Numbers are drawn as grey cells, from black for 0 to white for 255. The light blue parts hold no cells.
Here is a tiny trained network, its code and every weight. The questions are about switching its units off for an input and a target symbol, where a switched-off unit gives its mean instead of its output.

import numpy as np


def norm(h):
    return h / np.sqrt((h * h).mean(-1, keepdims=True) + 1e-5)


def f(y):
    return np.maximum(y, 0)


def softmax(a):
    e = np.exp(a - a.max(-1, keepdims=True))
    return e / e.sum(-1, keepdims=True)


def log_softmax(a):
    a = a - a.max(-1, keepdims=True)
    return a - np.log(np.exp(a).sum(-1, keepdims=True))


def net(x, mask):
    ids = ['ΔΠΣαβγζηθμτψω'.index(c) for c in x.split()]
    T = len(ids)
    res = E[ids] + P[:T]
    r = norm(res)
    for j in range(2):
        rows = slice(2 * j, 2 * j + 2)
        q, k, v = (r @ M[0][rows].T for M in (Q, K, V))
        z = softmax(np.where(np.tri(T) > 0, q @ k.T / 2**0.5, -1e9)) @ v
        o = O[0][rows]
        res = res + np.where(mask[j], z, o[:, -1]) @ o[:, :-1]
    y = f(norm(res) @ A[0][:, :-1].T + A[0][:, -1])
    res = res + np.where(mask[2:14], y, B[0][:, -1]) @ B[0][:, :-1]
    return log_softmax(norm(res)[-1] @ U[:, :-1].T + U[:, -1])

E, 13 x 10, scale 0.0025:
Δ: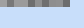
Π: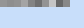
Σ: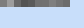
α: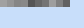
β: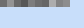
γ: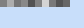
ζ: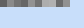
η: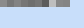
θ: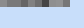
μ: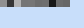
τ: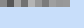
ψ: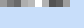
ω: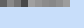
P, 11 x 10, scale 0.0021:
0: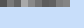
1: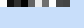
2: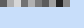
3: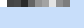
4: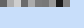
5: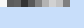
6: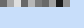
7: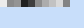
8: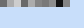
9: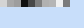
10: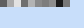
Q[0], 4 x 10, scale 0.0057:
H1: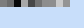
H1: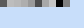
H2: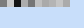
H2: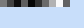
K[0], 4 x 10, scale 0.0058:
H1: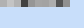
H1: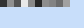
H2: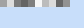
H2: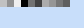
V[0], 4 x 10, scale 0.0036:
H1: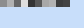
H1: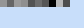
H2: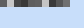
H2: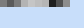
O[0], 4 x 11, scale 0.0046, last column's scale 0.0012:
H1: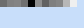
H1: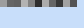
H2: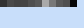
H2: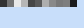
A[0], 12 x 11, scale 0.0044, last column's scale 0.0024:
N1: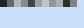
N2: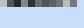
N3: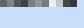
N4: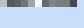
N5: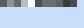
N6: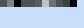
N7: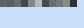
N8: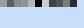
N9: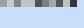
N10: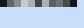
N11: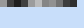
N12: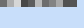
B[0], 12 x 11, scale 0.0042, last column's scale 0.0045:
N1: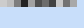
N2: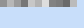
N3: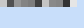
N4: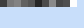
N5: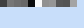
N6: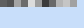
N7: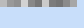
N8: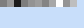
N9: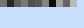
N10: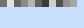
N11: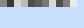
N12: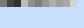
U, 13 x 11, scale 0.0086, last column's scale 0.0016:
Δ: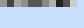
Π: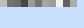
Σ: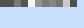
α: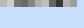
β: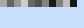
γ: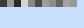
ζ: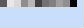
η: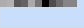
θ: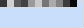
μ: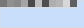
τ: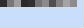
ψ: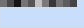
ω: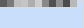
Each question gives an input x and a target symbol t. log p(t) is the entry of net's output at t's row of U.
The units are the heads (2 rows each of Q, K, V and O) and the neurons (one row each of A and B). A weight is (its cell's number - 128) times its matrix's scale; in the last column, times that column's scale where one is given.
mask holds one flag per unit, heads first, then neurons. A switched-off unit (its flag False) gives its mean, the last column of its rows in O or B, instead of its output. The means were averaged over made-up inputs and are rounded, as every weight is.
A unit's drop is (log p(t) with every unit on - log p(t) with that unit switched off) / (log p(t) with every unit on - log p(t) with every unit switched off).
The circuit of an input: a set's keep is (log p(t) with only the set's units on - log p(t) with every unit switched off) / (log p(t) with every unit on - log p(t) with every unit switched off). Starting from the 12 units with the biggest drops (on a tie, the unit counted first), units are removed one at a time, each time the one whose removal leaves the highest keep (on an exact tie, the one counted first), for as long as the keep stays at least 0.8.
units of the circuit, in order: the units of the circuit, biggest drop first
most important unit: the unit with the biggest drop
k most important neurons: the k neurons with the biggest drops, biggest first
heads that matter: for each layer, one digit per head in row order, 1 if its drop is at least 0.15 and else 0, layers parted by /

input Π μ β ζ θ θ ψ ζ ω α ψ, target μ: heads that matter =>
10
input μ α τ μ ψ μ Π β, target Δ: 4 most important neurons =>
(N11; N8; N4; N1)
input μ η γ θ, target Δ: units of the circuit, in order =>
(N11; N8)
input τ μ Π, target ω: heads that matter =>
11
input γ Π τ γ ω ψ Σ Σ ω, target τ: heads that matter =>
11
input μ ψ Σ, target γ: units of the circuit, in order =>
(H1; N8)
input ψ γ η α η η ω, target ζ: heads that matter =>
01
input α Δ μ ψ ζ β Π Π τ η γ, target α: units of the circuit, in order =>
(H1; N2; H2)
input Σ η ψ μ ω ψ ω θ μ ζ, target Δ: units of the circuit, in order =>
(H2; N11; N8)
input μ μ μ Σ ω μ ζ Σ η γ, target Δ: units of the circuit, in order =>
(H2; N11)
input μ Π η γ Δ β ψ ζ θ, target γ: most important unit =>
H1
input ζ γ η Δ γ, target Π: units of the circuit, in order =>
(H1; N1; N12)
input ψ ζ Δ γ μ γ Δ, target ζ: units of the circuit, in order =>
(H2; N1; N10)
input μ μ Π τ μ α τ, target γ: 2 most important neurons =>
(N8; N10)
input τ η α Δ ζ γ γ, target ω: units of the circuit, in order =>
(H2; H1; N5)
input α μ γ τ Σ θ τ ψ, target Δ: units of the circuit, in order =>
(N4)
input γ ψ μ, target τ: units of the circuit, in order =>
(H2; H1)
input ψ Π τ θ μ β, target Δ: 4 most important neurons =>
(N11; N4; N8; N1)
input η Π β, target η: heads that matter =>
01
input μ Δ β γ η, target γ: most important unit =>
H1
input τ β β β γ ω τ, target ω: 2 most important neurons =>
(N5; N9)
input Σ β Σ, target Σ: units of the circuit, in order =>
(H2; N6)
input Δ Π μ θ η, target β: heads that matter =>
01
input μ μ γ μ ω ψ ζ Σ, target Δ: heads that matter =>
11
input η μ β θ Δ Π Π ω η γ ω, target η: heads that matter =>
01
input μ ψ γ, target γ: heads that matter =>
11
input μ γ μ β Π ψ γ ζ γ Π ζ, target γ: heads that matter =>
11
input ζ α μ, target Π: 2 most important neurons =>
(N1; N12)
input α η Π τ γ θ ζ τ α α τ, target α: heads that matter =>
10
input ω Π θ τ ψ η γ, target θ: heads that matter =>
10
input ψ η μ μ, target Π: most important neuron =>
(N8)
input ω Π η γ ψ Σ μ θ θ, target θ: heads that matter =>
11
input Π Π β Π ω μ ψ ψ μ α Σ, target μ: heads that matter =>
10
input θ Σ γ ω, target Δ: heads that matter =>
00
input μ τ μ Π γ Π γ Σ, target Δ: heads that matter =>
01
